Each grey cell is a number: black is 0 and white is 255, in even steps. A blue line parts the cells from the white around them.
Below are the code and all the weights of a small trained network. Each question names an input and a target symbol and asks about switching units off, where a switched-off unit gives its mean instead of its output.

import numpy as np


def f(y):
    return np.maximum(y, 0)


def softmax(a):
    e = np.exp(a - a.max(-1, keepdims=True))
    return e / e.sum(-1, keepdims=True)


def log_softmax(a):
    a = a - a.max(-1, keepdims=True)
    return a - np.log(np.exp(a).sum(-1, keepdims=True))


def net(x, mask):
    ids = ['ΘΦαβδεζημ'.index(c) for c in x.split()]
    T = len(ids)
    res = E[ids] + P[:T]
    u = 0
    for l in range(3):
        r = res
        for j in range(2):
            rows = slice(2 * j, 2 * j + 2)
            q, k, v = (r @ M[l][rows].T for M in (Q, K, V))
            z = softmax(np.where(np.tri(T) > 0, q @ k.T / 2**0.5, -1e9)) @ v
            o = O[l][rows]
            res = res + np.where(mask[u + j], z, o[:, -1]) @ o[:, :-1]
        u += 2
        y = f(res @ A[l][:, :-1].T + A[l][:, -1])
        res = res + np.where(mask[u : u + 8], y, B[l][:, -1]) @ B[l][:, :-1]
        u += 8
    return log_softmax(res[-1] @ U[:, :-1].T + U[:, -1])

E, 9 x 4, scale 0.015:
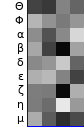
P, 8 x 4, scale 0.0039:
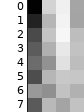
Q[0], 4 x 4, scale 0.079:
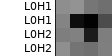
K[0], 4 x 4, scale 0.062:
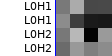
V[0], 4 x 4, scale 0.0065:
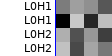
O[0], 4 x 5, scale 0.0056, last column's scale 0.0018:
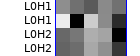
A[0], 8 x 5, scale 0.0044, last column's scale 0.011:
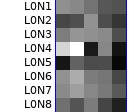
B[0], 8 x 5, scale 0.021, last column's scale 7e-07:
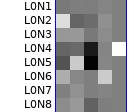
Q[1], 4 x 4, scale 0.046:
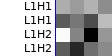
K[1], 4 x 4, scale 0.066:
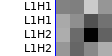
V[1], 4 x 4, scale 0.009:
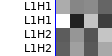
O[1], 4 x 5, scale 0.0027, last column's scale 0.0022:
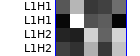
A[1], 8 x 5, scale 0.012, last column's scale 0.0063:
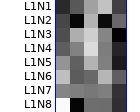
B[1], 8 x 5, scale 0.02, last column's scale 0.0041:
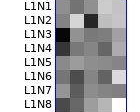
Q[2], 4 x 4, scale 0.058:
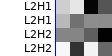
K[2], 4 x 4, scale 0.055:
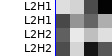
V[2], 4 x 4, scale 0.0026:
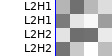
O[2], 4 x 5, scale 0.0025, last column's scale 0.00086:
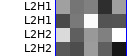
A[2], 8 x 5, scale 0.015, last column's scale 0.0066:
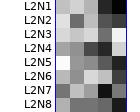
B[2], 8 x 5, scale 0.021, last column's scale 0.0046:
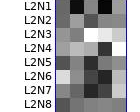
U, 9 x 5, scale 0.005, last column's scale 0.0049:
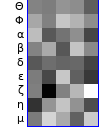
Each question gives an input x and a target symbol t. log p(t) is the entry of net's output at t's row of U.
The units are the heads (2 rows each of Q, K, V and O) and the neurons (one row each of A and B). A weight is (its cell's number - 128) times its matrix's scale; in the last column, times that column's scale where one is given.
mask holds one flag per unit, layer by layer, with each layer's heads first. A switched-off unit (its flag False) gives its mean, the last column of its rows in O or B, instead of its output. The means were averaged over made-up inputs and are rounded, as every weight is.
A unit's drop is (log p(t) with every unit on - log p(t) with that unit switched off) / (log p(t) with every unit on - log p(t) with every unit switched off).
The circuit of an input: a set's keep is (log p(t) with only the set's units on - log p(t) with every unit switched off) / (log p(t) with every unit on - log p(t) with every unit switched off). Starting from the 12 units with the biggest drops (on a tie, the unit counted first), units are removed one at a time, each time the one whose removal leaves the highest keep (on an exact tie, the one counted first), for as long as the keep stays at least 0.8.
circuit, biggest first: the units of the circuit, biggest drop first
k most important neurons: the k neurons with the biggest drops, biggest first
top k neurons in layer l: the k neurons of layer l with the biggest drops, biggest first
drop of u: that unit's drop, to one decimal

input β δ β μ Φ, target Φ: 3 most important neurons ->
(L2N3 L1N8 L1N3)
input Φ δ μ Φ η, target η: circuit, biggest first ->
(L1N3 L1N4 L0H2)
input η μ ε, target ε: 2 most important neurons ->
(L2N1 L1N8)
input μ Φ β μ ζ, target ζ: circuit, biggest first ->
(L1H1 L0H2 L2N4 L1N6)
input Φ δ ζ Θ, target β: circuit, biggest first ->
(L1N2)
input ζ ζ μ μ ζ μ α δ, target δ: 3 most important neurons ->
(L1N3 L2N7 L1N4)
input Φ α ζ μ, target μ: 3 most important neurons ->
(L2N4 L1N1 L1N8)
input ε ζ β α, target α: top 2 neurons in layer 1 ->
(L1N1 L1N3)
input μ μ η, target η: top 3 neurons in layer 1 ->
(L1N3 L1N4 L1N1)
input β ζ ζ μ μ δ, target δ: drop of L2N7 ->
0.6
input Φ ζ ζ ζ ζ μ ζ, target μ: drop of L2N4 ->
0.7
